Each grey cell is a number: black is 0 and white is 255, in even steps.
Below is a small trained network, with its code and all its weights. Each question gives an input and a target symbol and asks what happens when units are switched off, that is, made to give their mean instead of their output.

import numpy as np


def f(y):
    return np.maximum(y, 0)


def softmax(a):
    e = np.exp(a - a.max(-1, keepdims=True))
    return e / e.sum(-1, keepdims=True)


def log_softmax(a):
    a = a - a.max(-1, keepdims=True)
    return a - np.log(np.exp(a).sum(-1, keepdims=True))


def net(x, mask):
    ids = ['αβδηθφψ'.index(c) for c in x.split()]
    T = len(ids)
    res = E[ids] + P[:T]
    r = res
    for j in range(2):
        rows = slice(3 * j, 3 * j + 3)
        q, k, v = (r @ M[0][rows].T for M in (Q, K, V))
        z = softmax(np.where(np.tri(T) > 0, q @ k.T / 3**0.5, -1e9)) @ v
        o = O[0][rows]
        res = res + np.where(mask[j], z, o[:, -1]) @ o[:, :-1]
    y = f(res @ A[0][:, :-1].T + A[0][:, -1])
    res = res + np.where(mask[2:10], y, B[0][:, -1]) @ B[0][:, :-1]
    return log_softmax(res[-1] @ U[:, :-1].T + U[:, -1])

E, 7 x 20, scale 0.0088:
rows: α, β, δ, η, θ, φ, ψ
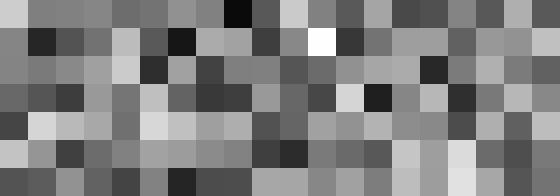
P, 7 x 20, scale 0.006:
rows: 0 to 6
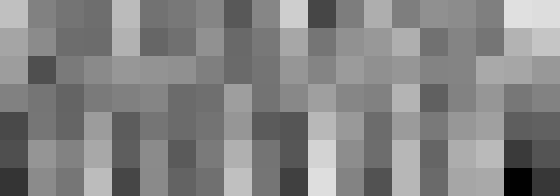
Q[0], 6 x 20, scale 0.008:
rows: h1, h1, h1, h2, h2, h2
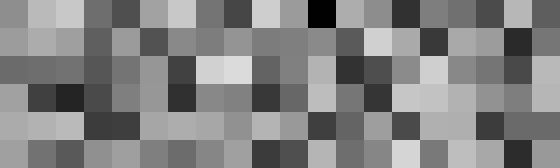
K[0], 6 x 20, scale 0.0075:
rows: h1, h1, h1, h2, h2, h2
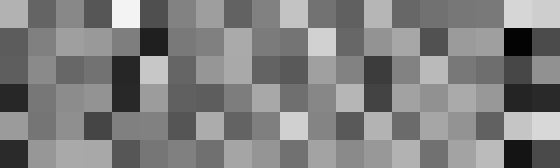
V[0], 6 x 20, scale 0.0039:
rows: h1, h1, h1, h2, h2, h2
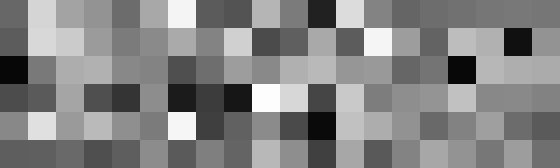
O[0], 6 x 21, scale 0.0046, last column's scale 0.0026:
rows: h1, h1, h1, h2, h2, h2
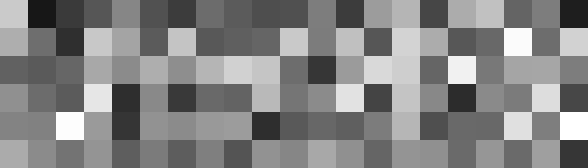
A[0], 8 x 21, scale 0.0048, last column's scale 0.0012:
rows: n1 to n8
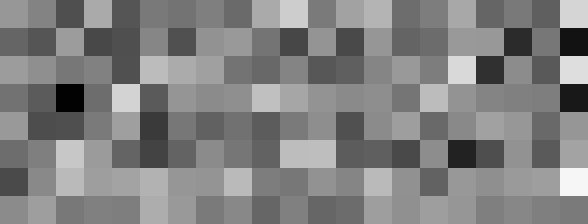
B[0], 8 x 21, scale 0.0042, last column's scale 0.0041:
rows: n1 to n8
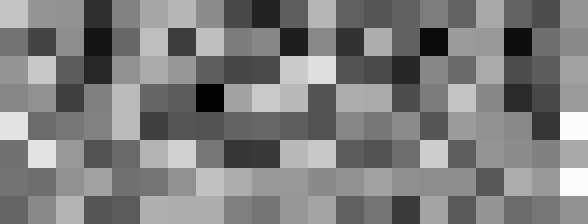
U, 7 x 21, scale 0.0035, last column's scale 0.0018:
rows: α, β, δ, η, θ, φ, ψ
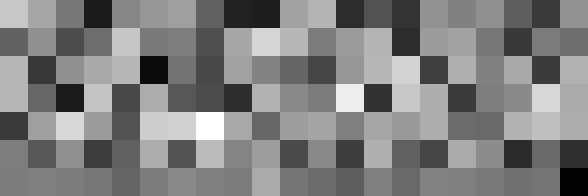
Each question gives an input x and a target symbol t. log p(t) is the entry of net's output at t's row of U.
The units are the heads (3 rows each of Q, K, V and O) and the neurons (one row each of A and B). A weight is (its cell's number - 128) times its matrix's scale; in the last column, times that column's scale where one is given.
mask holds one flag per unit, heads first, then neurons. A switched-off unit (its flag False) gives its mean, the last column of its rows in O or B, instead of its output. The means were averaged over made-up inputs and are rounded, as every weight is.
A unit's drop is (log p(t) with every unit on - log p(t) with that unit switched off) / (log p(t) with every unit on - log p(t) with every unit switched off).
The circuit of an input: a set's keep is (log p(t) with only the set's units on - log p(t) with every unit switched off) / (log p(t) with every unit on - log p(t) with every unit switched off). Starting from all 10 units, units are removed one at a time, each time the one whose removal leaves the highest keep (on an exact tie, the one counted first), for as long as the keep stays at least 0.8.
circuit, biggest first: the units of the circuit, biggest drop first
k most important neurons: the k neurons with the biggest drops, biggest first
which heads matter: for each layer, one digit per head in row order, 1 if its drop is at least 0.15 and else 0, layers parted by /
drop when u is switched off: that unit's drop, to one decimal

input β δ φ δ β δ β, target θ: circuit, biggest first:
(h1; h2; n5)
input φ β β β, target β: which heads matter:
01
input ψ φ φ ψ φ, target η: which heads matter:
01
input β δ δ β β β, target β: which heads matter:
11
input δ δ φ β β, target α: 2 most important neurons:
(n6; n7)
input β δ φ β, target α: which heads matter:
10
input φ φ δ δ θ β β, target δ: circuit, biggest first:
(h1; n5; h2)
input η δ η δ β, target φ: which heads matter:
10
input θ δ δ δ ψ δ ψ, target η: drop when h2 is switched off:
0.9
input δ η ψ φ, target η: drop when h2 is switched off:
1.2
